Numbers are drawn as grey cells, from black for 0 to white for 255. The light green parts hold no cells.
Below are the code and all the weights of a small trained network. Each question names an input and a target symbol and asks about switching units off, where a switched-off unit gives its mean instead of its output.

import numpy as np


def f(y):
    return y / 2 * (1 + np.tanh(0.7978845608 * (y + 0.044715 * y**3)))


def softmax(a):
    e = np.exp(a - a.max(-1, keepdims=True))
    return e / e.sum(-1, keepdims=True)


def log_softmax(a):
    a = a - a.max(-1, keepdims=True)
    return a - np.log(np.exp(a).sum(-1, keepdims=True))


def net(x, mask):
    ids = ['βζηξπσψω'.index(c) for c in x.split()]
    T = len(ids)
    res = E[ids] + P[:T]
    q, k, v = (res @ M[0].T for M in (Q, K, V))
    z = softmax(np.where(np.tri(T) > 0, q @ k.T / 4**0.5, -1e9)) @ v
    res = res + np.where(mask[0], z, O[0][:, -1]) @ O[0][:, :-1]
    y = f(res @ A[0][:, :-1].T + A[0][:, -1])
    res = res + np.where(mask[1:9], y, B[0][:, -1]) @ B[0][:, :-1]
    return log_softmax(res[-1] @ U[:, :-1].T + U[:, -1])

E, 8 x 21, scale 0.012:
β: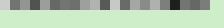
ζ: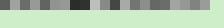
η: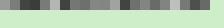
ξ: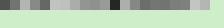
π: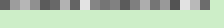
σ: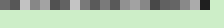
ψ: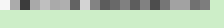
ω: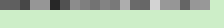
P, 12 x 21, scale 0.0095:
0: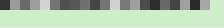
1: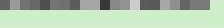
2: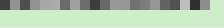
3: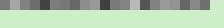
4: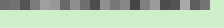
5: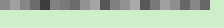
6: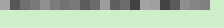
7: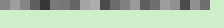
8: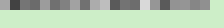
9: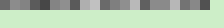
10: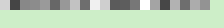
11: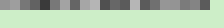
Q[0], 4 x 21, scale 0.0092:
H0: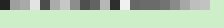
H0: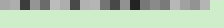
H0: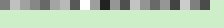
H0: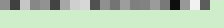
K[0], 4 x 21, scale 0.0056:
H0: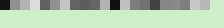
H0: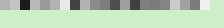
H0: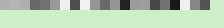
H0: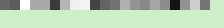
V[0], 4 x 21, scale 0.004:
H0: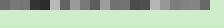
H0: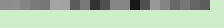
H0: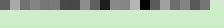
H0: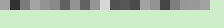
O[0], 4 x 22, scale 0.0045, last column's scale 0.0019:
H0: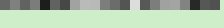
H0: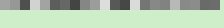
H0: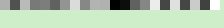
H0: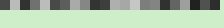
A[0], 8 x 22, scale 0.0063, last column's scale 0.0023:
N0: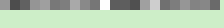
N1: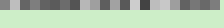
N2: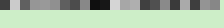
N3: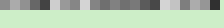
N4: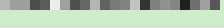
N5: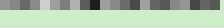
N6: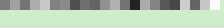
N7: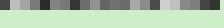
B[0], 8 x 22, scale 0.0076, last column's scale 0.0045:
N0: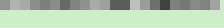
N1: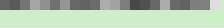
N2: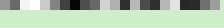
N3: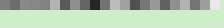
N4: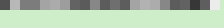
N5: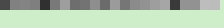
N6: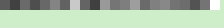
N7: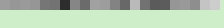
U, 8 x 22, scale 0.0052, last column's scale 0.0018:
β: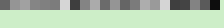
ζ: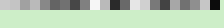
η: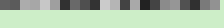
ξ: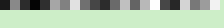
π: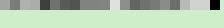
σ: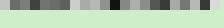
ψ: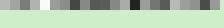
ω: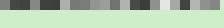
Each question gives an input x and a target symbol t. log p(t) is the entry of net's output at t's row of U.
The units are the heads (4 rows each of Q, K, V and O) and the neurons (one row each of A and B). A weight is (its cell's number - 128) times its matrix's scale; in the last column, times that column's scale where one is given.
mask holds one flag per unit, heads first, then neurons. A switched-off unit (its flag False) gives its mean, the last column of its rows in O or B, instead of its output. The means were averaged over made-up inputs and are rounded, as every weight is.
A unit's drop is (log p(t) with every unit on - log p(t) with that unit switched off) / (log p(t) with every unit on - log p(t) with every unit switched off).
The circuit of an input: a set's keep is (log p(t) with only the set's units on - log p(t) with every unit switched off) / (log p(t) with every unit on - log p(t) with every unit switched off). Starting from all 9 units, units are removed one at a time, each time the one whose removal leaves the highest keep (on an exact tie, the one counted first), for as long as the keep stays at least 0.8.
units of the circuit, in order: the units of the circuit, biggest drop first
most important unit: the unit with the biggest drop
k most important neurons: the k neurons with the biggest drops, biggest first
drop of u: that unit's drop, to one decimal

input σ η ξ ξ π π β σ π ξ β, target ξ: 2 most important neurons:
(N6; N2)
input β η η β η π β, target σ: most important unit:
N0
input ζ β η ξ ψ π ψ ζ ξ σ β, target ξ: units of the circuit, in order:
(H0; N2)
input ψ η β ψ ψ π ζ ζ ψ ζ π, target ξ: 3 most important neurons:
(N6; N2; N7)
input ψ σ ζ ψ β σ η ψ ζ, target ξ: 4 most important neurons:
(N2; N6; N7; N1)
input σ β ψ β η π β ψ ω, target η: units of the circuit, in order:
(H0; N2)
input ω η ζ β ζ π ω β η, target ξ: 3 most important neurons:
(N2; N5; N7)
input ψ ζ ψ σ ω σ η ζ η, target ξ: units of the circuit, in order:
(H0; N5)
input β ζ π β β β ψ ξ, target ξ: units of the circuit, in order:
(N3; N2)
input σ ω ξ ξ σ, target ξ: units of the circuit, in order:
(N5; N2)
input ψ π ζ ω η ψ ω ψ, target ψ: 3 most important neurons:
(N3; N6; N5)
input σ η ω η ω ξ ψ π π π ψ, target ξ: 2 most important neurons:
(N6; N5)
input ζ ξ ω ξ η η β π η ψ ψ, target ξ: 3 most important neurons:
(N6; N5; N2)
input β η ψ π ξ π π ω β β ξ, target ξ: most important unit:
H0
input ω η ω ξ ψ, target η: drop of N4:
0.0
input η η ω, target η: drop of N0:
0.1
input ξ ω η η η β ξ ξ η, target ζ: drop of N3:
0.3
